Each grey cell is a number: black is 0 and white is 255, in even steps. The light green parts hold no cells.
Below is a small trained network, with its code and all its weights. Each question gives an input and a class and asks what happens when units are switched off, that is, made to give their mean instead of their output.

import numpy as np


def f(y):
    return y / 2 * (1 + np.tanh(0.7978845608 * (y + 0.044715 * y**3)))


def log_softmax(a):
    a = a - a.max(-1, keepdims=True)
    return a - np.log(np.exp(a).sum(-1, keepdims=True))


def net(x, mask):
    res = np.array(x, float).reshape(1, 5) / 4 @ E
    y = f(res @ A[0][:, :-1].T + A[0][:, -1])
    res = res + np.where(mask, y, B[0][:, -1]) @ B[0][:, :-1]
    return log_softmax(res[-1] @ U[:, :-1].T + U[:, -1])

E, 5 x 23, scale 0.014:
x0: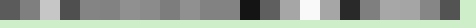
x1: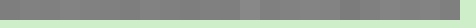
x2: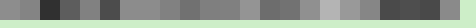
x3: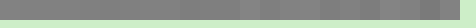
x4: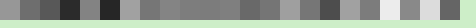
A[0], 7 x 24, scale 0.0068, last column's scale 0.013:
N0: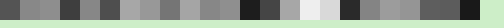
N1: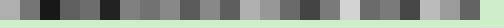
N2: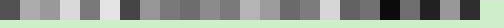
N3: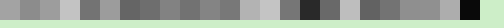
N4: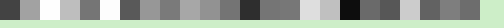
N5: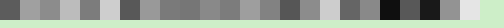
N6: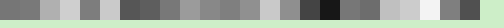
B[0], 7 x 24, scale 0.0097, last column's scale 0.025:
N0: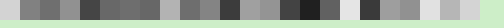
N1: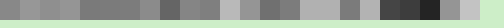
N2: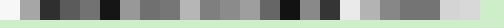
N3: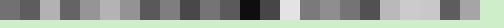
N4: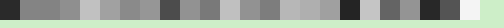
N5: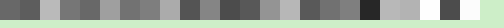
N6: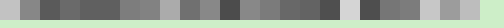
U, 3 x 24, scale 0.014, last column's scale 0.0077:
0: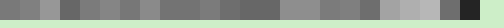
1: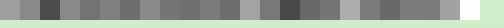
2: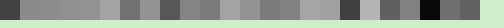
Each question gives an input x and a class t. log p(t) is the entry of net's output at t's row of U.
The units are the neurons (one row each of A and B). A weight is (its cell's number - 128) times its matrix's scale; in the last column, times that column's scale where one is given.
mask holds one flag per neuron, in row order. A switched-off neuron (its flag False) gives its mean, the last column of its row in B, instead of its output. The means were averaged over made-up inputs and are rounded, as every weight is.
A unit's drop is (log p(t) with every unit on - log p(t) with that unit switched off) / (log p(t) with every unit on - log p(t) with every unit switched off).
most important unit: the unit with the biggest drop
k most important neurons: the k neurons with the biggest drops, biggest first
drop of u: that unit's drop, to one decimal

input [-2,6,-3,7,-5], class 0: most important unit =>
N5
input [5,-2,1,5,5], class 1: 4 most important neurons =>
(N5 N0 N3 N4)
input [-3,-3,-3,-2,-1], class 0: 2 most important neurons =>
(N2 N0)
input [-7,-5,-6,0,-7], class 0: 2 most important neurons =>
(N3 N5)
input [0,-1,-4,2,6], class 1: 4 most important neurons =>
(N5 N3 N4 N6)
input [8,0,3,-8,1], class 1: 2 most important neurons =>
(N0 N5)
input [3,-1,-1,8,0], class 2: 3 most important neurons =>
(N5 N6 N2)
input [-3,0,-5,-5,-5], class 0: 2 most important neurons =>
(N5 N3)
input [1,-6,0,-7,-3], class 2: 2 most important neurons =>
(N0 N6)
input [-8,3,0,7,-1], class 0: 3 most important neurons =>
(N3 N0 N5)
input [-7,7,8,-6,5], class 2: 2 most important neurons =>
(N1 N0)
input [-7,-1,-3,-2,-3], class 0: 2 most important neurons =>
(N3 N5)
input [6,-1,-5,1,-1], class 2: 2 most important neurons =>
(N4 N5)
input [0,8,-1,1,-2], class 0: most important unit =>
N1
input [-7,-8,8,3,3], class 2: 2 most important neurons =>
(N1 N0)
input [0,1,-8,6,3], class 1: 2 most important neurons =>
(N5 N6)
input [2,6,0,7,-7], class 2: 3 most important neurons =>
(N4 N0 N6)
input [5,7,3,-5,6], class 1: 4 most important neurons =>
(N5 N0 N3 N4)
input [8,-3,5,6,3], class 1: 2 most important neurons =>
(N0 N5)
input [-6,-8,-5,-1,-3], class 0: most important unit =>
N3
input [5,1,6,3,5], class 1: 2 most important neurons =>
(N5 N0)
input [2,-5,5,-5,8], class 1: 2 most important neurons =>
(N4 N5)
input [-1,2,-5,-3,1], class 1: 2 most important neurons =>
(N5 N3)
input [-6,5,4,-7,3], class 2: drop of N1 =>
0.3
